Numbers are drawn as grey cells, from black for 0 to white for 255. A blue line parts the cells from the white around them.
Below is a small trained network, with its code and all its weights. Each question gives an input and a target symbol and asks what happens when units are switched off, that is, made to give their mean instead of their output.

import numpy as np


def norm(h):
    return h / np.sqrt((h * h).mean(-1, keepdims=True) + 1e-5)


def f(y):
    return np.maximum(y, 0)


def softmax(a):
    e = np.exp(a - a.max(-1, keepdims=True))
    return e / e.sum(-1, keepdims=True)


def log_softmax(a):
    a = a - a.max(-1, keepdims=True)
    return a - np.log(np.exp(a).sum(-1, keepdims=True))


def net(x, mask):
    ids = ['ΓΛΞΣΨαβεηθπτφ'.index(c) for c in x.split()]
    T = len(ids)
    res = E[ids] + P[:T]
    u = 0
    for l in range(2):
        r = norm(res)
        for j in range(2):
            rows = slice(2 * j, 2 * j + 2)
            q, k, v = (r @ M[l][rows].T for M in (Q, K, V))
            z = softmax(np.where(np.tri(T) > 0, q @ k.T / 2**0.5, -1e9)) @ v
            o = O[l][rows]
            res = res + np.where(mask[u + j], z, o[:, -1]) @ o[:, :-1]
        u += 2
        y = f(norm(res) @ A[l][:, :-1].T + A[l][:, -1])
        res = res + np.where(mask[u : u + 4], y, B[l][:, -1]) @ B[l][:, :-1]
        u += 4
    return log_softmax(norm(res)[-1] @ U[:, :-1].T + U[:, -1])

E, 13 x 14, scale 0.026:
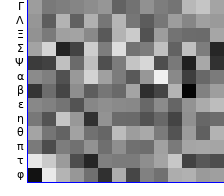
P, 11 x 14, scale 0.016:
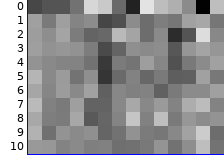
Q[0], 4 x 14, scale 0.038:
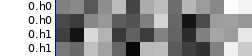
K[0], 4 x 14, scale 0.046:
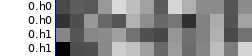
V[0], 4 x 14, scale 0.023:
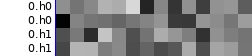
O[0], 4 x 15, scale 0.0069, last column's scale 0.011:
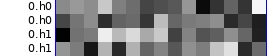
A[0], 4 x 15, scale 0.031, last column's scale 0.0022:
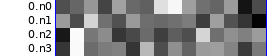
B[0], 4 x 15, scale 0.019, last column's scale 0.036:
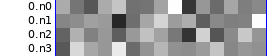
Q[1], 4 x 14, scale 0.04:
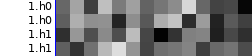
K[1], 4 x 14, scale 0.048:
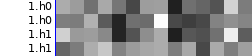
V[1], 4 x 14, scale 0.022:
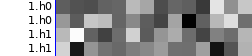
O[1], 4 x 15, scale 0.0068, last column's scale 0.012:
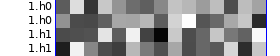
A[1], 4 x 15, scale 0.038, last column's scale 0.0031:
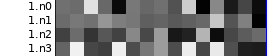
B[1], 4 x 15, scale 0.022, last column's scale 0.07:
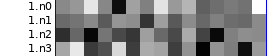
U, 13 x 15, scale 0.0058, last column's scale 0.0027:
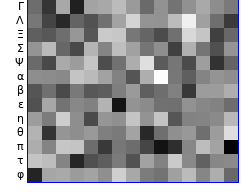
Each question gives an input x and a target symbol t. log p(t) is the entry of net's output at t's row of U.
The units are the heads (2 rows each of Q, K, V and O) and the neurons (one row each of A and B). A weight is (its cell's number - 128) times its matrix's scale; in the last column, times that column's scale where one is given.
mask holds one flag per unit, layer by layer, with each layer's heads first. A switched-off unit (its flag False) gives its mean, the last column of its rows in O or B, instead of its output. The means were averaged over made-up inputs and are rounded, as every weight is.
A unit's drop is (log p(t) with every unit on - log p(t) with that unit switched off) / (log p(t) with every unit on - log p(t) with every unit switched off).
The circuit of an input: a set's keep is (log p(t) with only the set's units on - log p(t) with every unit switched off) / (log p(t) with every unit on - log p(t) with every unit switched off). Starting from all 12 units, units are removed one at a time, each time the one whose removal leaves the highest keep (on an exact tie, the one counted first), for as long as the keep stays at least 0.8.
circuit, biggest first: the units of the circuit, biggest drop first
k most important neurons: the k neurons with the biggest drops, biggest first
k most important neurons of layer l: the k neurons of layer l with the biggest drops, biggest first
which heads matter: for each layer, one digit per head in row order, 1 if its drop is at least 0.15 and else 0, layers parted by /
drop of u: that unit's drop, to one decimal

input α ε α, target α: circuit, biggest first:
[0.n1; 1.n0; 1.n3]
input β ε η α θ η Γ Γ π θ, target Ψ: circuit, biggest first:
[0.n0; 0.h0; 1.n0]
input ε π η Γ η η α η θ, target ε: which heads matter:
00 / 01
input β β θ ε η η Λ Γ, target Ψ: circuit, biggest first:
[0.n0; 0.h0; 1.n0]
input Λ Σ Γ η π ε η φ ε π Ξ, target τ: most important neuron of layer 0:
[0.n1]
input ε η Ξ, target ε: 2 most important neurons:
[0.n1; 1.n0]
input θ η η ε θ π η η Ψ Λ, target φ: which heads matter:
11 / 00
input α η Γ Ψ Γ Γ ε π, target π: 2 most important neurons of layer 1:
[1.n0; 1.n3]
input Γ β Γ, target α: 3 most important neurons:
[0.n1; 1.n0; 1.n3]
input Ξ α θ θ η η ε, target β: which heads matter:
00 / 10
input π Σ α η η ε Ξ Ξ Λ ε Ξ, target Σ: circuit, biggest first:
[0.n1; 1.n0]
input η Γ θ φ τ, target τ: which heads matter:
01 / 00
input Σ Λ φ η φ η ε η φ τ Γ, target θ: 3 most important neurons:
[1.n0; 0.n1; 0.n3]
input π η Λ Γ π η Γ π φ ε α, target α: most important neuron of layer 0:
[0.n1]
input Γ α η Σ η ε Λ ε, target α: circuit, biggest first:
[0.n1; 1.n0; 1.h0; 1.n3]
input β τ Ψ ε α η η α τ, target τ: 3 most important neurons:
[0.n1; 1.n0; 1.n3]
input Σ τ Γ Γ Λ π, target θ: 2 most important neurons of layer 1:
[1.n0; 1.n3]
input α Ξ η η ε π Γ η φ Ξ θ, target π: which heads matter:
10 / 10
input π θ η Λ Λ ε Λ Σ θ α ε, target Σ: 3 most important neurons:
[0.n1; 1.n3; 1.n0]
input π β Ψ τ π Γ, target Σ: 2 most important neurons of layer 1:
[1.n3; 1.n0]
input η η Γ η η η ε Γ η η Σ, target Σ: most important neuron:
[1.n3]
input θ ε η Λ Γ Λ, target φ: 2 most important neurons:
[1.n0; 0.n1]
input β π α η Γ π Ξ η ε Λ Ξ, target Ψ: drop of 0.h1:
0.1
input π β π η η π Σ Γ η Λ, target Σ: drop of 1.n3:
0.1
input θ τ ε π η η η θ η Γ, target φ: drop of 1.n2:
0.0
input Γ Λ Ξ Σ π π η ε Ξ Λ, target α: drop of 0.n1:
0.8
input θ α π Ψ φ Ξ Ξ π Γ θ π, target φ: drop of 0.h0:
1.0
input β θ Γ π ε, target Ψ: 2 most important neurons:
[0.n0; 1.n0]
